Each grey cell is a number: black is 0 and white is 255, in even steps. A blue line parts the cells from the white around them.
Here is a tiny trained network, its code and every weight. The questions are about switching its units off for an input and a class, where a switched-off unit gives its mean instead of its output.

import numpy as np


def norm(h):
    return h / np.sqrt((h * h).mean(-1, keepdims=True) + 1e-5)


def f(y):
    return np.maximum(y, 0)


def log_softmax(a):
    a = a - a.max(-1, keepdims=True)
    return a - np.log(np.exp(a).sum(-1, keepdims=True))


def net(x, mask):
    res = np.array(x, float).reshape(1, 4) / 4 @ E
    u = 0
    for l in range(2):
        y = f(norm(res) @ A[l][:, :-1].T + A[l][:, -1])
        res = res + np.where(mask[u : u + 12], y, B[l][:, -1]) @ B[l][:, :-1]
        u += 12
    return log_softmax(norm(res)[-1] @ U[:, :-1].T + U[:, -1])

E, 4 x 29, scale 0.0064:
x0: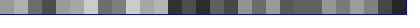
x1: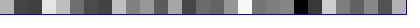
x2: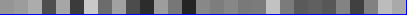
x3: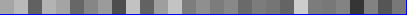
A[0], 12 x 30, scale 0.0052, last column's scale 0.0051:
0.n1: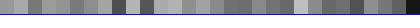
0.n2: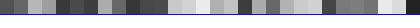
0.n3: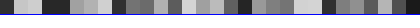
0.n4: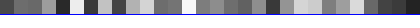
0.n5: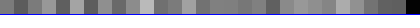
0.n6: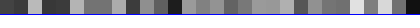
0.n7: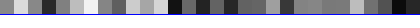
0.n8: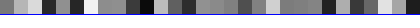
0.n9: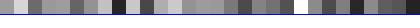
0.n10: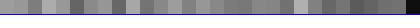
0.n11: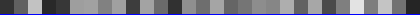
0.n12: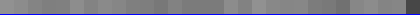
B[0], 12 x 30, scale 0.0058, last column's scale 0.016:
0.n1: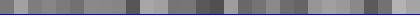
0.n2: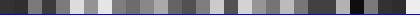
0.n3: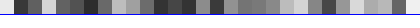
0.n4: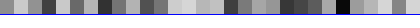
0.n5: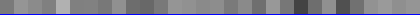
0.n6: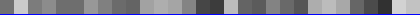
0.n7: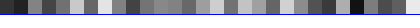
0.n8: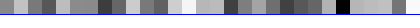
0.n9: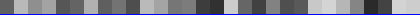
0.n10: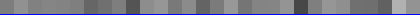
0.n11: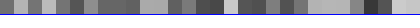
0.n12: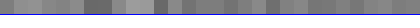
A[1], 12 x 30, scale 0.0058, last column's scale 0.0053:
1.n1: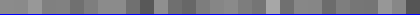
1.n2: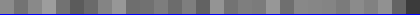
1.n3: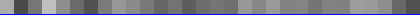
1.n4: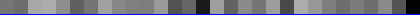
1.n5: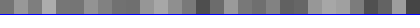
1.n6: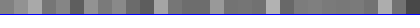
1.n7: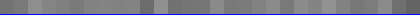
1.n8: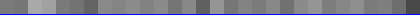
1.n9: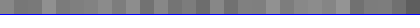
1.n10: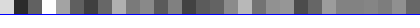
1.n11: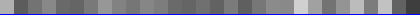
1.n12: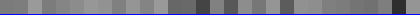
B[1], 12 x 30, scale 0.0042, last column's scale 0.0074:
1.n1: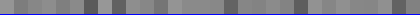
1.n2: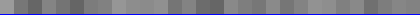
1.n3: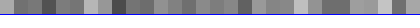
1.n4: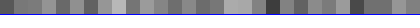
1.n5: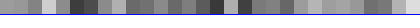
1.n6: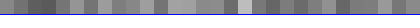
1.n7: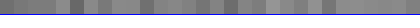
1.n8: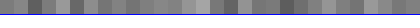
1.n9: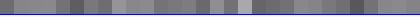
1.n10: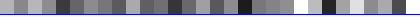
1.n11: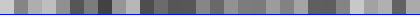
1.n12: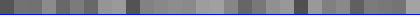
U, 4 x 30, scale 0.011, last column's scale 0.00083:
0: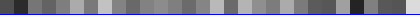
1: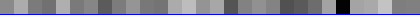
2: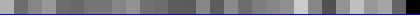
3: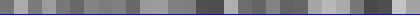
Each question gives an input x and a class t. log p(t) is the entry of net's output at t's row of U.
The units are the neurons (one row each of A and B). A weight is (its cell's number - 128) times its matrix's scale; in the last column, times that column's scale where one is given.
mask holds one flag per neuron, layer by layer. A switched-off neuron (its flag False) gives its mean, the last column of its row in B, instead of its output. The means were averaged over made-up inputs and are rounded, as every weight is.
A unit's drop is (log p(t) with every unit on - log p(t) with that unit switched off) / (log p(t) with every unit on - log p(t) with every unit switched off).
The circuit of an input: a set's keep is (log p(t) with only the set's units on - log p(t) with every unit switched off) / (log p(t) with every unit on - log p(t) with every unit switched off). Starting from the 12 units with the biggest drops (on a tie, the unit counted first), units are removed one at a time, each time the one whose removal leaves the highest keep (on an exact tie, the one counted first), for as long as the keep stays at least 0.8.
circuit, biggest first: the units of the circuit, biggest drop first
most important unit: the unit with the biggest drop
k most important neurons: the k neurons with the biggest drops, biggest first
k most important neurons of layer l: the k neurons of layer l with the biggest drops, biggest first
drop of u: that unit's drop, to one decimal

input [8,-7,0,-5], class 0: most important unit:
0.n7
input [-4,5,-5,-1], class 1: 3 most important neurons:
[0.n3; 0.n7; 0.n2]
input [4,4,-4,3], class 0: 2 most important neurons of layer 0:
[0.n3; 0.n8]
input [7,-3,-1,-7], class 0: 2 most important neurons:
[0.n7; 0.n9]
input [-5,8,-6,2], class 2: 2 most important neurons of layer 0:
[0.n8; 0.n7]
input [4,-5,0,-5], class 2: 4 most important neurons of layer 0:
[0.n3; 0.n2; 0.n9; 0.n11]
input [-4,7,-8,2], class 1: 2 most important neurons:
[0.n3; 0.n4]
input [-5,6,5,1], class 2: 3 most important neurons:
[0.n7; 0.n4; 0.n8]
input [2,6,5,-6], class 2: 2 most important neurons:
[0.n4; 0.n8]
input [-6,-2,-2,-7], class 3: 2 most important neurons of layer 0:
[0.n6; 0.n11]
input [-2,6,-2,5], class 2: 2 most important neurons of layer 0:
[0.n8; 0.n2]
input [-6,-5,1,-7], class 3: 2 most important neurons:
[0.n11; 0.n6]
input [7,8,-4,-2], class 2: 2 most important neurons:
[0.n2; 1.n10]
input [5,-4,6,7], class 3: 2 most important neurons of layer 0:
[0.n9; 0.n4]
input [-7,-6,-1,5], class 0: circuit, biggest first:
[0.n2]
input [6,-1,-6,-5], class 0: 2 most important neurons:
[0.n7; 0.n8]
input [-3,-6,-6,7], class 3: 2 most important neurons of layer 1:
[1.n10; 1.n5]
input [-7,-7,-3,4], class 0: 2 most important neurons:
[0.n2; 1.n10]
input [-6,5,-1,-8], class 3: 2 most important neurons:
[0.n7; 0.n3]
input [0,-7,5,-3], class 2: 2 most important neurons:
[0.n3; 0.n4]
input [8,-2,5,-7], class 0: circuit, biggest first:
[0.n7]
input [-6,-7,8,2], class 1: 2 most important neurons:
[0.n8; 0.n7]
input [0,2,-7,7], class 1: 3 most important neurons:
[0.n4; 0.n11; 0.n6]
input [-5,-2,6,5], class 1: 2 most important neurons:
[0.n8; 0.n7]
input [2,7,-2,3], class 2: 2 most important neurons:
[0.n8; 0.n2]
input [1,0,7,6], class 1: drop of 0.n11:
0.1
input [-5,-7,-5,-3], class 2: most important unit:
0.n3
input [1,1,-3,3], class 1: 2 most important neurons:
[0.n4; 0.n11]
